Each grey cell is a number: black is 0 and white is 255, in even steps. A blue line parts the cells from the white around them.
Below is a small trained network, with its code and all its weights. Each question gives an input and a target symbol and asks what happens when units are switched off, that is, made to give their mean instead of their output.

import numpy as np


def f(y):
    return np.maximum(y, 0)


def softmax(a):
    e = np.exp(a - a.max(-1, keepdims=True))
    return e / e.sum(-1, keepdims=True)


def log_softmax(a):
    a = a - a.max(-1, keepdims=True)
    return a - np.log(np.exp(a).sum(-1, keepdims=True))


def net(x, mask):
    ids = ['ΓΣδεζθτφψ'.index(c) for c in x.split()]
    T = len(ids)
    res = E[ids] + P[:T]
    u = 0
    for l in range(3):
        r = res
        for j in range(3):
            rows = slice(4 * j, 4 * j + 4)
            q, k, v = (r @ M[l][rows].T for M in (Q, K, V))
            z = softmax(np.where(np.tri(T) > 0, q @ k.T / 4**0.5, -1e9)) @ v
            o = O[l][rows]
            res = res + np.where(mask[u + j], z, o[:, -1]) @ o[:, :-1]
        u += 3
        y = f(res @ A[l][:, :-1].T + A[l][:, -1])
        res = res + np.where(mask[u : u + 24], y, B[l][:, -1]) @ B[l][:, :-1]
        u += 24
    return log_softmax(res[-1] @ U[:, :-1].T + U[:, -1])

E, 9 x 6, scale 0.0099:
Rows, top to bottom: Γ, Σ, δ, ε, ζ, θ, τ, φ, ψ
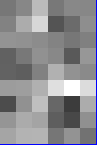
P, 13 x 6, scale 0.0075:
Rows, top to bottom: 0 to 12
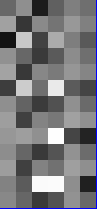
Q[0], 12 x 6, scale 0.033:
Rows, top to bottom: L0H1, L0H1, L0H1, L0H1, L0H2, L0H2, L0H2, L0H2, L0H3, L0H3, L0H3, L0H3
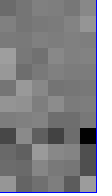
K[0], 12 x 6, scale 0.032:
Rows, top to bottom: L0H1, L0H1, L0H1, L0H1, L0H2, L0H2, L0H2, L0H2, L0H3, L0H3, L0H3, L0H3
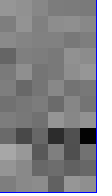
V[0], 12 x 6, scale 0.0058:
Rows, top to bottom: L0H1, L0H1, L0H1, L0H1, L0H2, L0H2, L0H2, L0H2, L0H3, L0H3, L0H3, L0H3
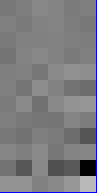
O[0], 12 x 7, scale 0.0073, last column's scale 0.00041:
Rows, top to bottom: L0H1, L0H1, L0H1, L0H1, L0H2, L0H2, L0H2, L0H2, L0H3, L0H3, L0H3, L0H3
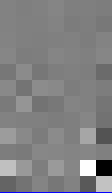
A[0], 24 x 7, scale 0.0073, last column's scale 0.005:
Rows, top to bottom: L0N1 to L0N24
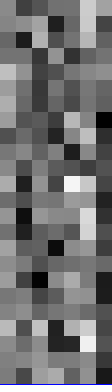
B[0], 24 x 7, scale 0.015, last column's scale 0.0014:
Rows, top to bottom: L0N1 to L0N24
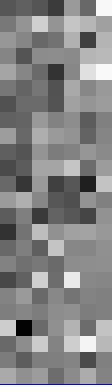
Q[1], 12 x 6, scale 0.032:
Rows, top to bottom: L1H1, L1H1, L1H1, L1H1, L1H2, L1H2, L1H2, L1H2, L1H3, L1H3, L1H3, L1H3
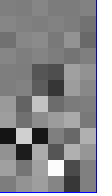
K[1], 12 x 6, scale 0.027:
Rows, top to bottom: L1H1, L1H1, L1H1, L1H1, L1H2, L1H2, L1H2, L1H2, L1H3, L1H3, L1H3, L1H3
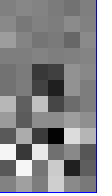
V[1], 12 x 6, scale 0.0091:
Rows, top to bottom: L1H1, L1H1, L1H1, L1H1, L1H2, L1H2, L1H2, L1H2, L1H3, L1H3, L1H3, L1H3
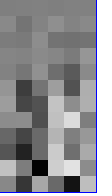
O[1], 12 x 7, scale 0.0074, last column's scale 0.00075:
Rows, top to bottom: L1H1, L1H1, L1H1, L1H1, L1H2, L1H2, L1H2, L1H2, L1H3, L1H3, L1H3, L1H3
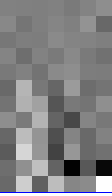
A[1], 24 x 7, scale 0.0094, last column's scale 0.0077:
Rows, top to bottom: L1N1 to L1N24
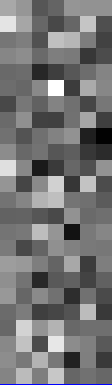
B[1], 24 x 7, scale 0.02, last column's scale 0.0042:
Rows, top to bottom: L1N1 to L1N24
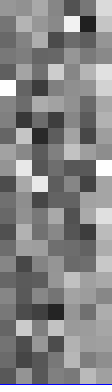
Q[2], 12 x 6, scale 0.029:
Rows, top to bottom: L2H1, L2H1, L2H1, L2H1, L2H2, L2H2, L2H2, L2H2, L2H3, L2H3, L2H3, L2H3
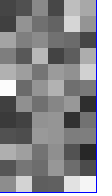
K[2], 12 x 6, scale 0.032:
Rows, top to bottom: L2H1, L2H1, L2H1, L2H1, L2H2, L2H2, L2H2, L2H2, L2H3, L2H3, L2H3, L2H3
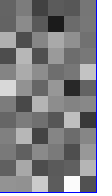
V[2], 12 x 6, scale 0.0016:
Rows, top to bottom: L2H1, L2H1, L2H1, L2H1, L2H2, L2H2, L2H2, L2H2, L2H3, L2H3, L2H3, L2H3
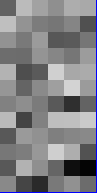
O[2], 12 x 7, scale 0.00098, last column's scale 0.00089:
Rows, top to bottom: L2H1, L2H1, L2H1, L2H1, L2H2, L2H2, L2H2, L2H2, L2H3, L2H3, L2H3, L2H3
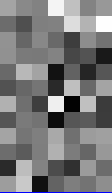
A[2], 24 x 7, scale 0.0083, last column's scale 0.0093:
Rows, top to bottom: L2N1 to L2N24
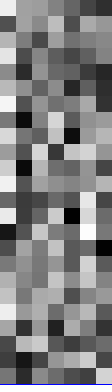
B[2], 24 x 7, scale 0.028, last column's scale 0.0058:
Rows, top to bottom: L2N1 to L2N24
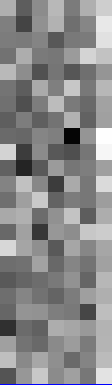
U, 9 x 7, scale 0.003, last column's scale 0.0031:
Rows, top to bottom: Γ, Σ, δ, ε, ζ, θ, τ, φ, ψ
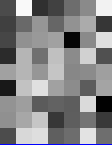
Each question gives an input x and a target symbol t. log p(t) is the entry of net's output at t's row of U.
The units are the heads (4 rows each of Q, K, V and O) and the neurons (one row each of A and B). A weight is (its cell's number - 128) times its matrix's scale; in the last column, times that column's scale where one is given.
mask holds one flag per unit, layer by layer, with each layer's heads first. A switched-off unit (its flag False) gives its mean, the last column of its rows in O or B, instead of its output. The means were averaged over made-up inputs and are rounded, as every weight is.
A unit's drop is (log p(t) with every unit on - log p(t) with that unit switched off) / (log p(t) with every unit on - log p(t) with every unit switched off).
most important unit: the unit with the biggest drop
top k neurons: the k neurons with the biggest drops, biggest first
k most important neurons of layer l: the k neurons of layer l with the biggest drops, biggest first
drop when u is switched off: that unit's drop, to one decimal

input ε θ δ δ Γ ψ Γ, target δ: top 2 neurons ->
(L2N9, L1N11)
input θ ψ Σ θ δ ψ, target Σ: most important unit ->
L1H3
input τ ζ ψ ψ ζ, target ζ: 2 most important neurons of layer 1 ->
(L1N5, L1N14)
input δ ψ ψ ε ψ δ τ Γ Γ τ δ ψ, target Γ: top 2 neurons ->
(L1N6, L1N11)
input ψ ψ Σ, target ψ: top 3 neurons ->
(L1N6, L1N12, L2N4)
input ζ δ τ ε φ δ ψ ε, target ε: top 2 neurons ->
(L2N15, L0N1)
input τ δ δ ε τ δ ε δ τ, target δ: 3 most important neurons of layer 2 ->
(L2N9, L2N2, L2N12)
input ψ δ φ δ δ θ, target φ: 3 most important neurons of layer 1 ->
(L1N6, L1N22, L1N11)
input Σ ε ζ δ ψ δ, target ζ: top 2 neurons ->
(L1N15, L2N16)
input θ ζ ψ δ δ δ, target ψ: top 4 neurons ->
(L1N6, L1N12, L2N4, L1N15)
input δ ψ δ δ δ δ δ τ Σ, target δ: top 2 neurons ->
(L2N9, L1N15)
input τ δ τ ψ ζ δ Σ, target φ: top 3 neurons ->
(L2N10, L1N11, L0N22)
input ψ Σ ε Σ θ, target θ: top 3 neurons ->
(L2N24, L0N12, L2N10)
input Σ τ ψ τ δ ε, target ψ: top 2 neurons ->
(L1N6, L1N12)
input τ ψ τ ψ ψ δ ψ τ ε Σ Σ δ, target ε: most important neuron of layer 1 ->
(L1N21)
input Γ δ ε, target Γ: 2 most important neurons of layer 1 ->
(L1N6, L1N11)
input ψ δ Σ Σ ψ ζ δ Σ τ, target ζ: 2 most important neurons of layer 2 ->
(L2N16, L2N2)
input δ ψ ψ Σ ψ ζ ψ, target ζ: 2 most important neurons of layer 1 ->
(L1N2, L1N11)
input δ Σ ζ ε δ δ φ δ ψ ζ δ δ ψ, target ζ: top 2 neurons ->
(L1N2, L2N1)
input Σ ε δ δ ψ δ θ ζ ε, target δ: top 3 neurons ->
(L2N9, L1N6, L1N15)
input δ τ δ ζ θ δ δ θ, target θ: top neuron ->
(L2N24)
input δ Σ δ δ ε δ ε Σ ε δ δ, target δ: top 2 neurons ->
(L2N9, L1N11)
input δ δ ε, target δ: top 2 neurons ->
(L1N6, L2N9)
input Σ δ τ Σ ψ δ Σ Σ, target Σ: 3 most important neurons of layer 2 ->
(L2N11, L2N10, L2N21)
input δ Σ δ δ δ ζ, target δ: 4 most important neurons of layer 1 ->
(L1N6, L1N15, L1N2, L1N21)
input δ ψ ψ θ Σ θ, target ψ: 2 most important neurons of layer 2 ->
(L2N4, L2N24)
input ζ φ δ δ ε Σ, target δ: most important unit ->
L1H2
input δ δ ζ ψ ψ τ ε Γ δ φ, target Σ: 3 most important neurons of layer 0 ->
(L0N22, L0N5, L0N2)
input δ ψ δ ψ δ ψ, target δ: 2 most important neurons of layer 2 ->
(L2N9, L2N2)
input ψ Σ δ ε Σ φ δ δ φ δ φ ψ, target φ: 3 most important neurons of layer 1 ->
(L1N22, L1N6, L1N11)
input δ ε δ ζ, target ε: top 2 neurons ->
(L2N15, L1N14)
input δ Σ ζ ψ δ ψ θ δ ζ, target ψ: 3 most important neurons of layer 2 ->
(L2N4, L2N24, L2N12)
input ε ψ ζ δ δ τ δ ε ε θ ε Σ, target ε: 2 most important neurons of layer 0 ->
(L0N4, L0N10)
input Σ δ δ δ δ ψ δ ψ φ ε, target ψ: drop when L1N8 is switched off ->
0.1
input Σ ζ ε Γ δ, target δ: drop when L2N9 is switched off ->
0.5
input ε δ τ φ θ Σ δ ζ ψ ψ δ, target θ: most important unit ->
L0H3
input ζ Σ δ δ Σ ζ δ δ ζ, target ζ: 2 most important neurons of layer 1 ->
(L1N15, L1N21)
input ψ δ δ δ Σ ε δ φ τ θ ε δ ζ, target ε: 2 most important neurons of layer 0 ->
(L0N1, L0N18)
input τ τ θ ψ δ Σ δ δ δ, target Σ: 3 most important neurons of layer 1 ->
(L1N22, L1N11, L1N6)
